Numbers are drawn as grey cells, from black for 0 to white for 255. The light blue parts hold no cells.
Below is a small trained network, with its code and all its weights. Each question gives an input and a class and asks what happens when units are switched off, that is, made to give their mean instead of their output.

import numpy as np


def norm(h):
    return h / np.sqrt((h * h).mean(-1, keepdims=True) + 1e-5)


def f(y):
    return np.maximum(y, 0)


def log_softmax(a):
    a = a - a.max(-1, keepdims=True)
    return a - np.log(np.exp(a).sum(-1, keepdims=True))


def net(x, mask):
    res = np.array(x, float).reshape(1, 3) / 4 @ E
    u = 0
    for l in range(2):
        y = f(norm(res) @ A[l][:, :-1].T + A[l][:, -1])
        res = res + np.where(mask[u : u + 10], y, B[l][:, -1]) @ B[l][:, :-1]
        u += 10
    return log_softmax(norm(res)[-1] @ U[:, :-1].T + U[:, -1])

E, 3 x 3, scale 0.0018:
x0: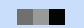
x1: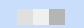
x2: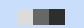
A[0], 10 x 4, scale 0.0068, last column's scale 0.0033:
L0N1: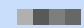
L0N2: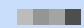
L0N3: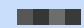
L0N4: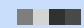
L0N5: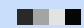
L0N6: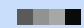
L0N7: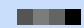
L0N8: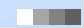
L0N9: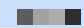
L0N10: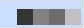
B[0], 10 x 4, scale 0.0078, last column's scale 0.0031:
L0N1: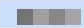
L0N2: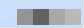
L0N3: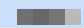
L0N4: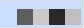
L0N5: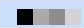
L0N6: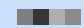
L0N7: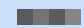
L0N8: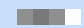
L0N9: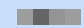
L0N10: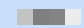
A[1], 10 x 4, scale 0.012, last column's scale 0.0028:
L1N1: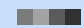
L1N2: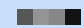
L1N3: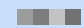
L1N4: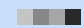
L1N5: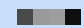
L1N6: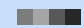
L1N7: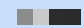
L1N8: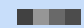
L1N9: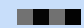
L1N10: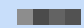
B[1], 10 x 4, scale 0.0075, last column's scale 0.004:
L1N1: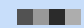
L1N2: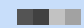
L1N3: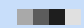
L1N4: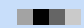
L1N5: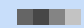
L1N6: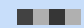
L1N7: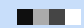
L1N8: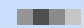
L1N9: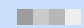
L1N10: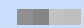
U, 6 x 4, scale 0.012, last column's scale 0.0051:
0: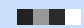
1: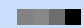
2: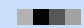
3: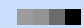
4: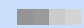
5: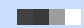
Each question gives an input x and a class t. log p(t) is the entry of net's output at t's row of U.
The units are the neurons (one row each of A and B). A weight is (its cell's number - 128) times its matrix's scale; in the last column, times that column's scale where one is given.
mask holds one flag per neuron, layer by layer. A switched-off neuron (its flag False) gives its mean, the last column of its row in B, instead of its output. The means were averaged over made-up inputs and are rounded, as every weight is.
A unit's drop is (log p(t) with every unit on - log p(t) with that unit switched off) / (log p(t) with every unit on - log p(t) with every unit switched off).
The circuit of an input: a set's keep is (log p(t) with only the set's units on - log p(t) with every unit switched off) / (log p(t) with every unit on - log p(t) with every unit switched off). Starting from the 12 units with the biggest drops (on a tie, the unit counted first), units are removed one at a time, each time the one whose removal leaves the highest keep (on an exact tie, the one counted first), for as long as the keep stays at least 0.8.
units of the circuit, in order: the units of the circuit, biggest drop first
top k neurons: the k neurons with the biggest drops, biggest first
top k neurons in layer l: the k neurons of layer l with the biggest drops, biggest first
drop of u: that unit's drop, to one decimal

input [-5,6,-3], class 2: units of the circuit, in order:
(L1N3; L1N7)
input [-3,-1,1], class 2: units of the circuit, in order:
(L1N7)
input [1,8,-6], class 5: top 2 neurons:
(L0N5; L0N10)
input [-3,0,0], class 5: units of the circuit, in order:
(L0N5; L1N7)
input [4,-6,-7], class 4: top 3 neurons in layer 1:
(L1N9; L1N7; L1N4)
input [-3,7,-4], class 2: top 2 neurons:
(L1N3; L1N7)
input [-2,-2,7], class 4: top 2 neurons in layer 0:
(L0N4; L0N10)
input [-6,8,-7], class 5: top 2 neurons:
(L0N5; L1N9)
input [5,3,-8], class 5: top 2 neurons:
(L0N5; L1N2)
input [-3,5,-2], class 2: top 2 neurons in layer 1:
(L1N3; L1N7)
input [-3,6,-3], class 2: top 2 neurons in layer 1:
(L1N3; L1N7)
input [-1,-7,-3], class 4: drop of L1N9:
0.1
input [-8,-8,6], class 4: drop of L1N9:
0.2
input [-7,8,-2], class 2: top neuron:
(L1N3)
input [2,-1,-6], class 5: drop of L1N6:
0.0
